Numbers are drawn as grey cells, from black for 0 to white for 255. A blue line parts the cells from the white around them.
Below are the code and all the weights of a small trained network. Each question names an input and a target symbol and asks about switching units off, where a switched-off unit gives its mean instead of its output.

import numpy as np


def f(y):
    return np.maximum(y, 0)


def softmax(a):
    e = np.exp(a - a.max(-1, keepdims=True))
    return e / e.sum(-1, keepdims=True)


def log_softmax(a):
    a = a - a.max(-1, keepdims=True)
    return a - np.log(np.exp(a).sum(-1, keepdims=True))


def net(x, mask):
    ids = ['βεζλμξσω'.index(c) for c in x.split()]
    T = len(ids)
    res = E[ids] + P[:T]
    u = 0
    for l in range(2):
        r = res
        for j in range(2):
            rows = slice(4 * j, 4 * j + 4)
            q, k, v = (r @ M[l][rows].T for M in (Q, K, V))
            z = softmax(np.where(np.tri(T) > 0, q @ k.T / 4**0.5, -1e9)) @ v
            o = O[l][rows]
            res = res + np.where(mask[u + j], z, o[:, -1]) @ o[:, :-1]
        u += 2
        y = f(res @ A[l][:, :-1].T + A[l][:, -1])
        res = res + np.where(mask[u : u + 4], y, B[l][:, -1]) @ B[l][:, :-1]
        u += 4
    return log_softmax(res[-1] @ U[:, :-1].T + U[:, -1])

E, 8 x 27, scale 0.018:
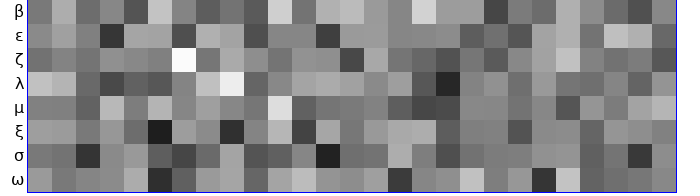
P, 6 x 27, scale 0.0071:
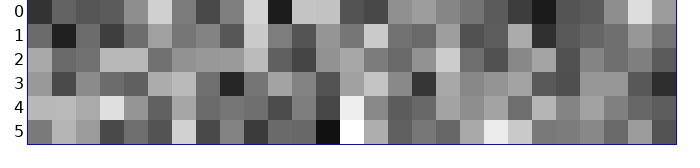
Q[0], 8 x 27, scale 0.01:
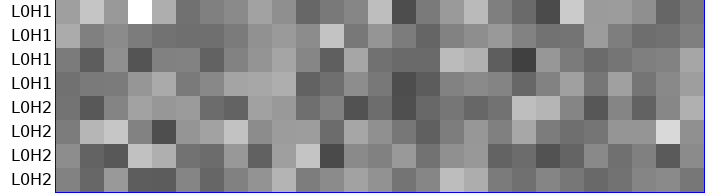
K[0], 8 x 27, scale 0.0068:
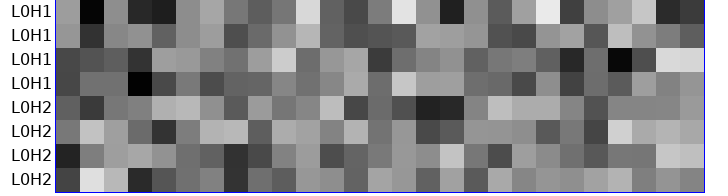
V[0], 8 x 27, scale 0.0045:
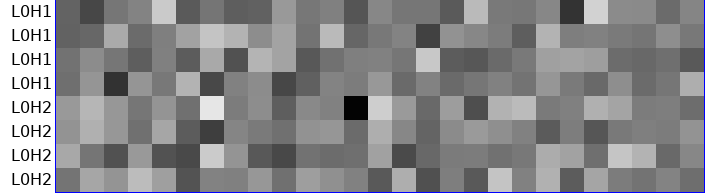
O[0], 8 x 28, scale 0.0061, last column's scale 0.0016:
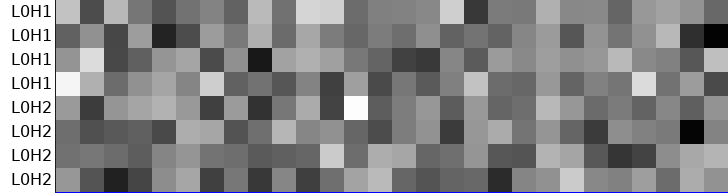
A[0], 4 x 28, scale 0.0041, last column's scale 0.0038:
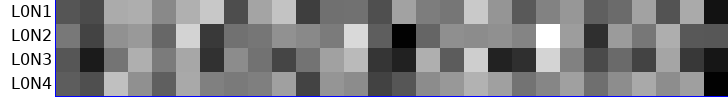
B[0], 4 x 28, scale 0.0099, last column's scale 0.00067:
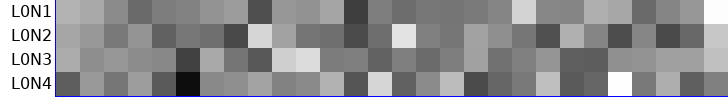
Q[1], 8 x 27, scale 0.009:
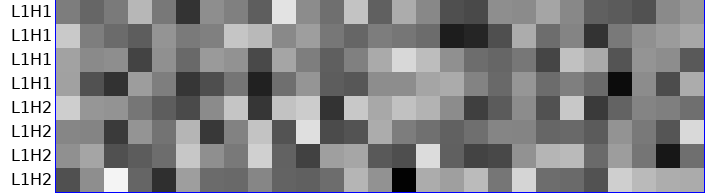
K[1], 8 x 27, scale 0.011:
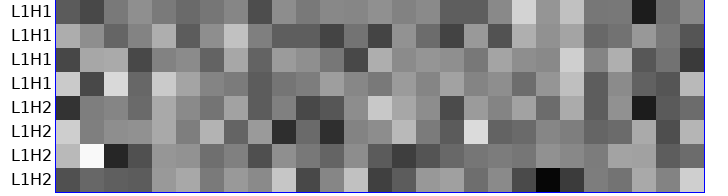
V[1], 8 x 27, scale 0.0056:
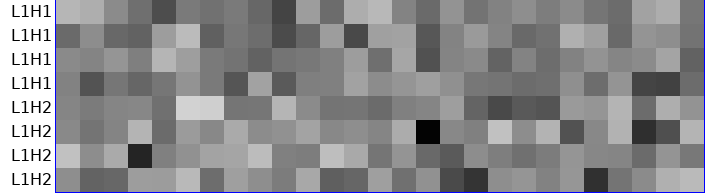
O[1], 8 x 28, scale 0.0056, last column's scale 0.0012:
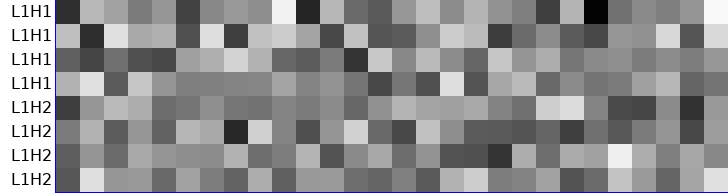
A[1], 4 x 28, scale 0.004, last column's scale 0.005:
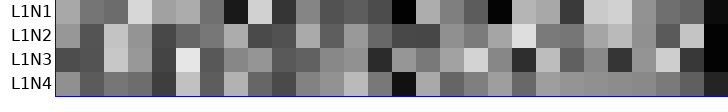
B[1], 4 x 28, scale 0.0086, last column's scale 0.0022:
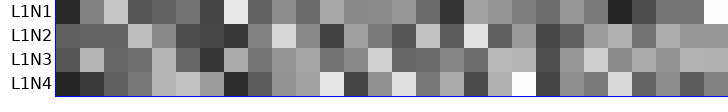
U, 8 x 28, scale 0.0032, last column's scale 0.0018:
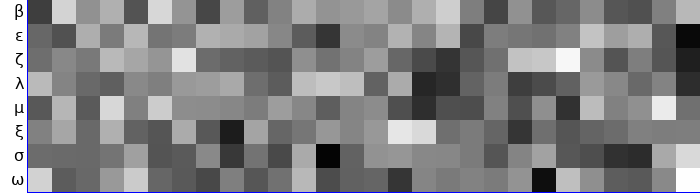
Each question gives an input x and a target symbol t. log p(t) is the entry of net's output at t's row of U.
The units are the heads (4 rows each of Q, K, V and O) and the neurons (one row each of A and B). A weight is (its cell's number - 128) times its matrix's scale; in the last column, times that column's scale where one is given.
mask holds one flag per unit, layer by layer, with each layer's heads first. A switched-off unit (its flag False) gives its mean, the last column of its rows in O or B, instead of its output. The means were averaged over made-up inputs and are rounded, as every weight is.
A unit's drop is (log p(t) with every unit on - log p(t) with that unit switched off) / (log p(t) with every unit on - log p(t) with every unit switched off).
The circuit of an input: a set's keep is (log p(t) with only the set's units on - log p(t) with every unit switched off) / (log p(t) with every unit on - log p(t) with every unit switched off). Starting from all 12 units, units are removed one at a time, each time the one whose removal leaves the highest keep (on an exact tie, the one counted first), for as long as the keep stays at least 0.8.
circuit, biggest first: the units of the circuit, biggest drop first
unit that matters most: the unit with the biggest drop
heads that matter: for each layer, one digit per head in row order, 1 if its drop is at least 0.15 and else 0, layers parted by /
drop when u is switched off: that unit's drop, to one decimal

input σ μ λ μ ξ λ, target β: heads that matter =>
10 / 01
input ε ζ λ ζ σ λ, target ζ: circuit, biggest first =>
L0H1; L1H2; L1H1
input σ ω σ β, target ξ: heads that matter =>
01 / 11
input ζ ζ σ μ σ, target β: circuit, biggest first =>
L1H2; L0H1
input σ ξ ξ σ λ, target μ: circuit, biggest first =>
L1H2; L0H2; L1H1
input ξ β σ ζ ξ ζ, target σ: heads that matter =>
10 / 11
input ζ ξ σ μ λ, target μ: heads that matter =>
01 / 11
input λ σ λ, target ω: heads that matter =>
10 / 11
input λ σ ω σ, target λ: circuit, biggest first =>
L1H2; L0H1
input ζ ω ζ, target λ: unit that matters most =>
L0H1
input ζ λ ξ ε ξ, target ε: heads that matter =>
10 / 11
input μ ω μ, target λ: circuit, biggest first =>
L0H1; L1H2
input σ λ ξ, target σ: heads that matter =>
00 / 11
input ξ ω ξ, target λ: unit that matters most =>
L1H2
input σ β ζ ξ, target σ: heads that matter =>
01 / 11
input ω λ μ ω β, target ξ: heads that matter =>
00 / 11
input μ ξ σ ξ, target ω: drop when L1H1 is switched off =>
0.4
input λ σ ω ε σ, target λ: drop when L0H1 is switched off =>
1.0
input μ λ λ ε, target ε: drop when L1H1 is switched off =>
0.9
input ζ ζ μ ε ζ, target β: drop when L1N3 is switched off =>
0.0
